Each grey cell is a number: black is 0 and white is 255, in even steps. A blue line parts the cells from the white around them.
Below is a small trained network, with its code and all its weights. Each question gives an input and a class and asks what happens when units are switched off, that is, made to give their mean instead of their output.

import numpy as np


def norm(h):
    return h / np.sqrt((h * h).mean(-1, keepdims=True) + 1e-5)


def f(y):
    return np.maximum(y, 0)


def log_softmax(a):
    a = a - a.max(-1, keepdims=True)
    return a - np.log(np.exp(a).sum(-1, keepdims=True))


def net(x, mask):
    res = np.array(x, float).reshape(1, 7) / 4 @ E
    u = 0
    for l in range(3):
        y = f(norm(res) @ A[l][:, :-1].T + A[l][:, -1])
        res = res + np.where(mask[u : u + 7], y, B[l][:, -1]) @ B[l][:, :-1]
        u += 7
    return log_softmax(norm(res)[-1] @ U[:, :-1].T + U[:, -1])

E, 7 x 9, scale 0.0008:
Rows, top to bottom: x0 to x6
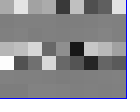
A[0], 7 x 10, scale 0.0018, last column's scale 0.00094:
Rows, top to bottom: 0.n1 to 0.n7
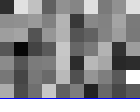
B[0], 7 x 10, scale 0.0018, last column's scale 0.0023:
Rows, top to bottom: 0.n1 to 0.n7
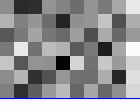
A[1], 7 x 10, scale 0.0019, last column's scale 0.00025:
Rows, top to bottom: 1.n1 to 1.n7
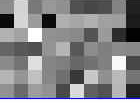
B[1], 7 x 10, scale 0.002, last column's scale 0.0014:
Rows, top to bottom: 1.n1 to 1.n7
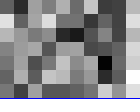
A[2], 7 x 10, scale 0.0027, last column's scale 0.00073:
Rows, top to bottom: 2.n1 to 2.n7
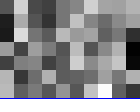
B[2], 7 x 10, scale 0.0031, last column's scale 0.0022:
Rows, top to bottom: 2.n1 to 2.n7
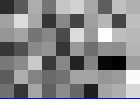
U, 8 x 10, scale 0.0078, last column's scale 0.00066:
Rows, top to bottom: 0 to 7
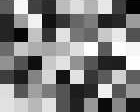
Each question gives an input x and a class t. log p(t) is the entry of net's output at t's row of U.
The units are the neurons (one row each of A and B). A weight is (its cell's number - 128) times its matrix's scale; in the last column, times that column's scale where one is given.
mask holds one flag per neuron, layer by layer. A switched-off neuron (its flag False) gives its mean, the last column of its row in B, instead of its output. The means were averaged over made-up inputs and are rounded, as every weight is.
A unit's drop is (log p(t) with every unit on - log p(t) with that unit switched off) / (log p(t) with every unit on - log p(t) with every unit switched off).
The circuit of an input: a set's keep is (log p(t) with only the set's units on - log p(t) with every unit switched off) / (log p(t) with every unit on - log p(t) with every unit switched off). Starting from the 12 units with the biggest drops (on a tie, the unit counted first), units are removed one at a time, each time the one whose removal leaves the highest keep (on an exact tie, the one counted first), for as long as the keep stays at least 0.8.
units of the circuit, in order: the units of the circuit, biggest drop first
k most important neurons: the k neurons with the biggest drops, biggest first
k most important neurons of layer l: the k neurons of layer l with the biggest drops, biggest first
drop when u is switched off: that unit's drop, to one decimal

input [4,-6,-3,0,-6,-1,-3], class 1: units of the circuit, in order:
(2.n5)
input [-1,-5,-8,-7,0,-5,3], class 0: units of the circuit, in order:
(1.n2; 2.n2; 0.n1)
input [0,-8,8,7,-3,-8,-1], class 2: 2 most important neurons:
(0.n4; 2.n7)
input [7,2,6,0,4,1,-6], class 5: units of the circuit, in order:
(0.n4; 2.n4)
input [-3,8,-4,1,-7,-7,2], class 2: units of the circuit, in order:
(0.n1; 2.n7)
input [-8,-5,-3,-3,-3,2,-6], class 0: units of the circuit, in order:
(0.n4; 2.n3)
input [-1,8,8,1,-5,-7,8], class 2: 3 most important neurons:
(0.n1; 1.n6; 0.n4)
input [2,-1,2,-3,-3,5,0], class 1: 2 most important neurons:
(2.n5; 0.n1)
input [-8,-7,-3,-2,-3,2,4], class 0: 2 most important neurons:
(0.n4; 2.n3)
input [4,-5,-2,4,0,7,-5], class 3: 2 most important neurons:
(1.n2; 1.n5)
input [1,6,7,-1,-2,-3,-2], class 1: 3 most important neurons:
(0.n1; 0.n4; 0.n6)
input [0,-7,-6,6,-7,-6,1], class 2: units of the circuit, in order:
(0.n1; 2.n7)
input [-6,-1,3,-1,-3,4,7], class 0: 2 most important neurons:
(0.n4; 2.n3)
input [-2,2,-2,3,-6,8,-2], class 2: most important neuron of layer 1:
(1.n2)
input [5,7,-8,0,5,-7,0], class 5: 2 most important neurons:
(0.n4; 1.n7)
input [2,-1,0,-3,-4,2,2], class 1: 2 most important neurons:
(0.n1; 2.n5)
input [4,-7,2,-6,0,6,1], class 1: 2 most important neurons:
(2.n5; 1.n2)
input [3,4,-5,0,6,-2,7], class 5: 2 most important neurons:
(0.n4; 1.n6)
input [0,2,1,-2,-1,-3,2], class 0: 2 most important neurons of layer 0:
(0.n5; 0.n3)
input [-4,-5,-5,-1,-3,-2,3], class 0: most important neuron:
(0.n4)
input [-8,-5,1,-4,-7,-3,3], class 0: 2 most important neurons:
(2.n3; 0.n4)
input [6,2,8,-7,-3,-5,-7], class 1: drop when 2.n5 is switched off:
0.2
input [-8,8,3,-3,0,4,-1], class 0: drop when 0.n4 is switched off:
0.6
